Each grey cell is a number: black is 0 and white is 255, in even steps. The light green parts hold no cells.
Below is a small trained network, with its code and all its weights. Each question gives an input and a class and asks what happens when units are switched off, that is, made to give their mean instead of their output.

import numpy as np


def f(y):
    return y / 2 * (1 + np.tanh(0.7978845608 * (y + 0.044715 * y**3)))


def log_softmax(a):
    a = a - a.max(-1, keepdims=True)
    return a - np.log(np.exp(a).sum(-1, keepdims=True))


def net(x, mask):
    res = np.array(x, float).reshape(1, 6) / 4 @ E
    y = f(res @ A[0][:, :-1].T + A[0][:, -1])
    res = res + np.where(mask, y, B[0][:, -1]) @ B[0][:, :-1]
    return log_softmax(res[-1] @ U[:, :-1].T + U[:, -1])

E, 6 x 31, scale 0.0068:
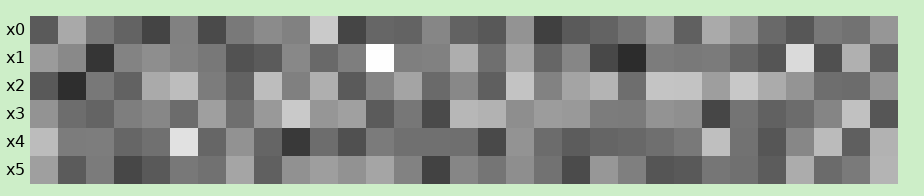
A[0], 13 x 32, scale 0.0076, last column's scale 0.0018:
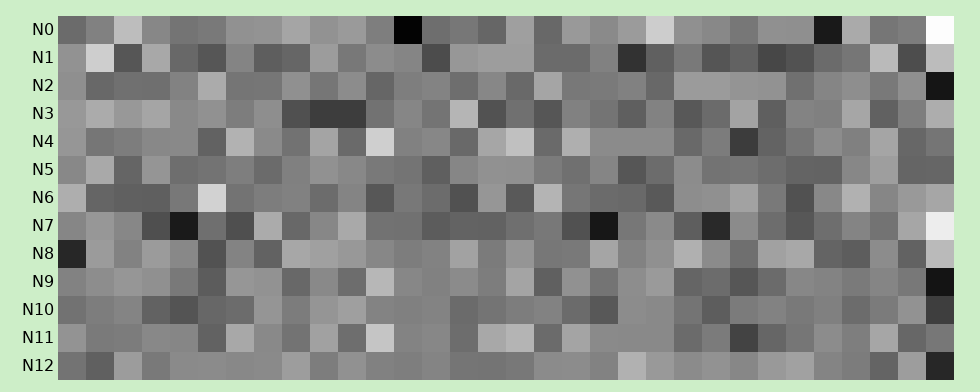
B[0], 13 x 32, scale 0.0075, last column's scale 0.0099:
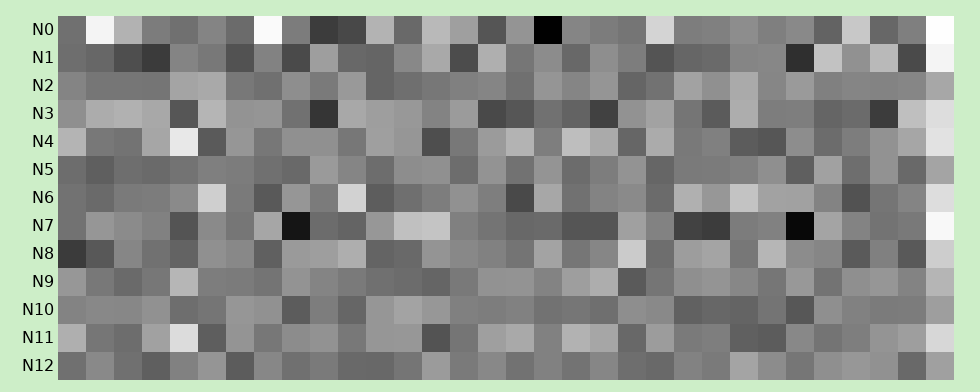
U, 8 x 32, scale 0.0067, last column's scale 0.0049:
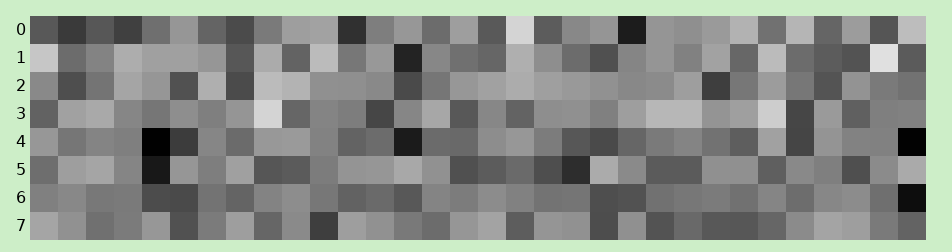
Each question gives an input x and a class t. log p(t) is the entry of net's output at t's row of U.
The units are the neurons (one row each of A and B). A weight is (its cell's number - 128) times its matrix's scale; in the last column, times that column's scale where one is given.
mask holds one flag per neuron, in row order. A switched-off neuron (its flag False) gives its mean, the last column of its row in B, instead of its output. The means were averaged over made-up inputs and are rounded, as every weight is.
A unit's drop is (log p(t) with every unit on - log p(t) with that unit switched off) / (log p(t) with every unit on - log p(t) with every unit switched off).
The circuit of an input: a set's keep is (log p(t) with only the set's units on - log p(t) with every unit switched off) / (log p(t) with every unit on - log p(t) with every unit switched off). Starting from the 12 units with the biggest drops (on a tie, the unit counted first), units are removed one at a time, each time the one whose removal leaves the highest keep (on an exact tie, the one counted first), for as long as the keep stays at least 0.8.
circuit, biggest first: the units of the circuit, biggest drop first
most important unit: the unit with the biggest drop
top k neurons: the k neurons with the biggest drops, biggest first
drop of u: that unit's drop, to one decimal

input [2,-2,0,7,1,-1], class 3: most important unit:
N7
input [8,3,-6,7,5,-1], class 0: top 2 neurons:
N1, N0
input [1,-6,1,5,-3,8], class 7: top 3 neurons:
N3, N4, N6
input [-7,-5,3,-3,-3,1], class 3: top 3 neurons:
N7, N1, N0
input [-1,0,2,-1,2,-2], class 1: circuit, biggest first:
N1, N0
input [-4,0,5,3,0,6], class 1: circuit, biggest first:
N1, N7
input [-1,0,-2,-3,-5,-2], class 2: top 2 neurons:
N7, N0
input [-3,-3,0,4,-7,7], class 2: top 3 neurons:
N7, N1, N8
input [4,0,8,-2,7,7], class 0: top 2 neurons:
N6, N0
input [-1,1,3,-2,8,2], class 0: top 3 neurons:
N0, N6, N4
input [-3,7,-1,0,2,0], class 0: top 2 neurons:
N0, N1
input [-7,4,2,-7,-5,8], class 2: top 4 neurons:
N0, N7, N1, N3
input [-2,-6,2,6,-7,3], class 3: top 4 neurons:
N0, N8, N1, N7
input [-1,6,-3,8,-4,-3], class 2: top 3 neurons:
N0, N4, N7
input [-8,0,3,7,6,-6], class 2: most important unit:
N3
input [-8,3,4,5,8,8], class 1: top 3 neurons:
N1, N7, N8
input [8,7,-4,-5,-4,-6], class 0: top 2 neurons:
N1, N0
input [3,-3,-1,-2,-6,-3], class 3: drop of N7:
0.5
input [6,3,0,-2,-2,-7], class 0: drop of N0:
0.1
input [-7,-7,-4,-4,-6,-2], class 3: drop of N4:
0.0
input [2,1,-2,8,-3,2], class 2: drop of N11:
0.2
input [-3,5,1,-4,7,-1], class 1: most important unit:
N7
